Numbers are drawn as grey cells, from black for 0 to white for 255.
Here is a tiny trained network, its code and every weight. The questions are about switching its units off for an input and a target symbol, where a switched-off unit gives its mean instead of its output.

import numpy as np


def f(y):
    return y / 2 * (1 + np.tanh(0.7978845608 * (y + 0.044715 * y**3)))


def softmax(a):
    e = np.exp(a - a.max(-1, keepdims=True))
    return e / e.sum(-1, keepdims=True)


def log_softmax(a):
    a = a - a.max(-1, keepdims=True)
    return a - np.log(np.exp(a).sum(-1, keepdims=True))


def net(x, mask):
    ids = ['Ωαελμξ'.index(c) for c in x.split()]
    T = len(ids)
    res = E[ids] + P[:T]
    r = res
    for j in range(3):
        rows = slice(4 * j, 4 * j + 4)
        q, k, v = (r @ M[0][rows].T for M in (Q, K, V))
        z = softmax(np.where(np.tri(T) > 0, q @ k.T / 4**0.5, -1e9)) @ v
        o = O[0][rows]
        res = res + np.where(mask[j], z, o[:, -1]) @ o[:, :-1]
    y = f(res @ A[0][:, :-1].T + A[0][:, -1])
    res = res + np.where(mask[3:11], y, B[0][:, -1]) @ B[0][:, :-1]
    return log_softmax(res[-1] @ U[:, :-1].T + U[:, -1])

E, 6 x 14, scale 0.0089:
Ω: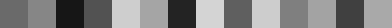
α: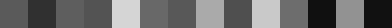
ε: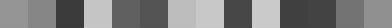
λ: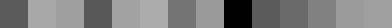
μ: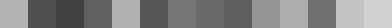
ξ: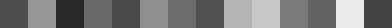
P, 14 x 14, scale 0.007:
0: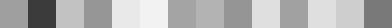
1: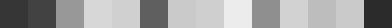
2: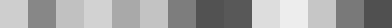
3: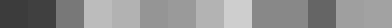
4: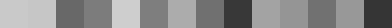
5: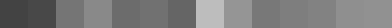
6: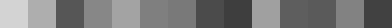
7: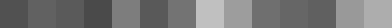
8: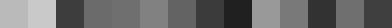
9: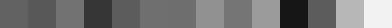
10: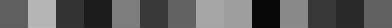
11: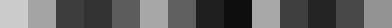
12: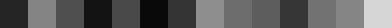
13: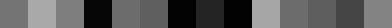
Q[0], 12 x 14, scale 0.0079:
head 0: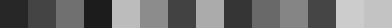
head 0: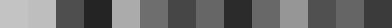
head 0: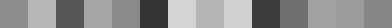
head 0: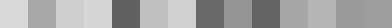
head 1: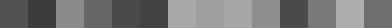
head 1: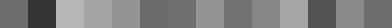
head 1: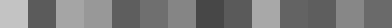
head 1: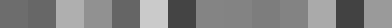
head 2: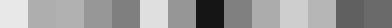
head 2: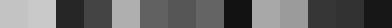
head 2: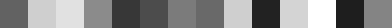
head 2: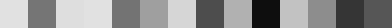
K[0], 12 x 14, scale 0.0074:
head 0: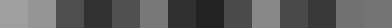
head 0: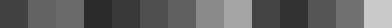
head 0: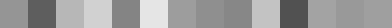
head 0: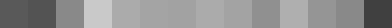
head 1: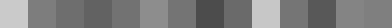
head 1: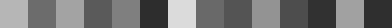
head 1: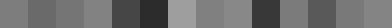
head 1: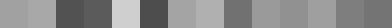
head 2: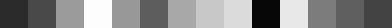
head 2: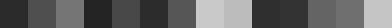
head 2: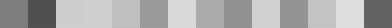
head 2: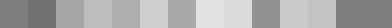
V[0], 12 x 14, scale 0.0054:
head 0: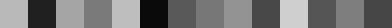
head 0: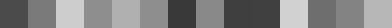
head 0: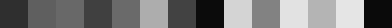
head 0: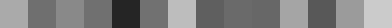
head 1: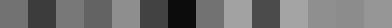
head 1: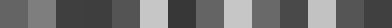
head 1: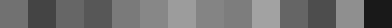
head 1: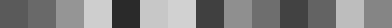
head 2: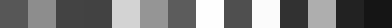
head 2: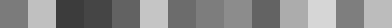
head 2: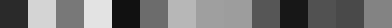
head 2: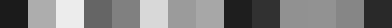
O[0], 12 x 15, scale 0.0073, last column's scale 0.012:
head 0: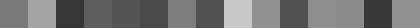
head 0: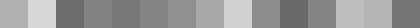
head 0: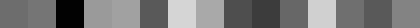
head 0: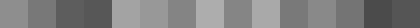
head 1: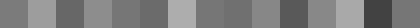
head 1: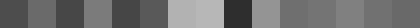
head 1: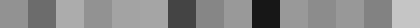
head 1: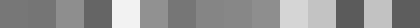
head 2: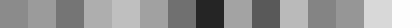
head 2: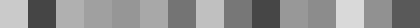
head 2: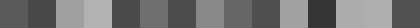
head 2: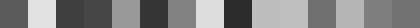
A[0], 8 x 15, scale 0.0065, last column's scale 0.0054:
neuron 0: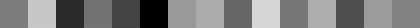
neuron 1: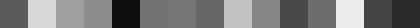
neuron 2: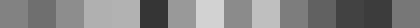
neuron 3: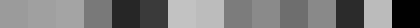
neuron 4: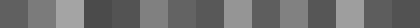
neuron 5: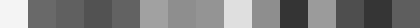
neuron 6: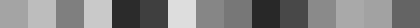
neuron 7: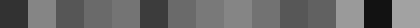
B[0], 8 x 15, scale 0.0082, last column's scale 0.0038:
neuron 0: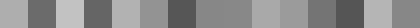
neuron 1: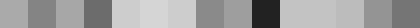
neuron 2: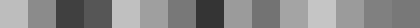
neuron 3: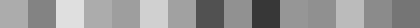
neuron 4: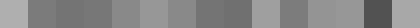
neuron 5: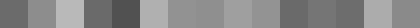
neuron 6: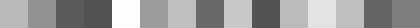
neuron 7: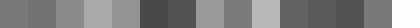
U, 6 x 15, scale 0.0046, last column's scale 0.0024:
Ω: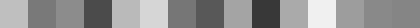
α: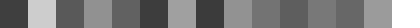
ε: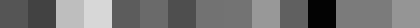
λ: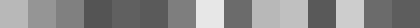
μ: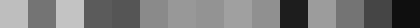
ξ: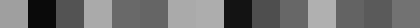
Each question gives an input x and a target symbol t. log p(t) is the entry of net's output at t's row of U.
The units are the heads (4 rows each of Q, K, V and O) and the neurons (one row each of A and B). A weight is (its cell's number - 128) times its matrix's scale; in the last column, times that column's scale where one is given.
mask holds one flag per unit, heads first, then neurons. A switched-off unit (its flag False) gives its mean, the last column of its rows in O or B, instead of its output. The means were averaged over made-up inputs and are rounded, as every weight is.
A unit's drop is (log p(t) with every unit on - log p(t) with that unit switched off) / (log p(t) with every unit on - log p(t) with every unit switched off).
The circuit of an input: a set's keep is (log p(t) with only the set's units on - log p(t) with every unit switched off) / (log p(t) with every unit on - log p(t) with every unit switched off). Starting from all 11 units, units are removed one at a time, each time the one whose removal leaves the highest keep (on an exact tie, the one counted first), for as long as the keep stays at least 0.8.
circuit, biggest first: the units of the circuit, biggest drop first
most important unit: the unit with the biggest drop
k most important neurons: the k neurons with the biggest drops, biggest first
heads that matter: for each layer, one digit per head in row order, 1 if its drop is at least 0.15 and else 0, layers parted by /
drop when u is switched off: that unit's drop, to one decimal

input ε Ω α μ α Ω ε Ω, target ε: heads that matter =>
111
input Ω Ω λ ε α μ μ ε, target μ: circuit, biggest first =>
[head 2; neuron 5]
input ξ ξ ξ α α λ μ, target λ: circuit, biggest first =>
[head 2]
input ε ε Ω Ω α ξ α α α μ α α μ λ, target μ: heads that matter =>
101
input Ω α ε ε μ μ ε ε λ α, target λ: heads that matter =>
101
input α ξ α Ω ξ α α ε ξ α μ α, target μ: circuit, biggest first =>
[head 2; head 0]
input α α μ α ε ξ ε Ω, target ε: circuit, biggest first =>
[head 2; head 0]
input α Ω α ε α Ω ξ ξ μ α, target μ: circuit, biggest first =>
[head 2; neuron 5]
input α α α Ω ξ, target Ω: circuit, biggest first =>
[head 2; neuron 1]
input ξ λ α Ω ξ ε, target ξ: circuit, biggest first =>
[head 0; head 2]
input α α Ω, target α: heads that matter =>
111
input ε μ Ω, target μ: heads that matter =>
001
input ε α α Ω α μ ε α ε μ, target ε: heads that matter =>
101
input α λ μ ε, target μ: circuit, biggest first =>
[head 2]
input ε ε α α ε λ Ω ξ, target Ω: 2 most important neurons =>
[neuron 7; neuron 1]
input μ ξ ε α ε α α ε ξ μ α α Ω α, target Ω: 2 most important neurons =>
[neuron 7; neuron 4]
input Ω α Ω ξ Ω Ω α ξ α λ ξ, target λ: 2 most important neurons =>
[neuron 1; neuron 7]
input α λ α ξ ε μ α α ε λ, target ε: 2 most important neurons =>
[neuron 6; neuron 1]
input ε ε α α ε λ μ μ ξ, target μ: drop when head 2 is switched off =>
0.9
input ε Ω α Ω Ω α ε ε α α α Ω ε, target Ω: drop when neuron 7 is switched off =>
0.2
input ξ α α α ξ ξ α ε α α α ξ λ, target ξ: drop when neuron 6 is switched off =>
0.0
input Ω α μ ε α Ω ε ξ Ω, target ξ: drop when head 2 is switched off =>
0.3
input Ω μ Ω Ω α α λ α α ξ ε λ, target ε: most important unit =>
head 0
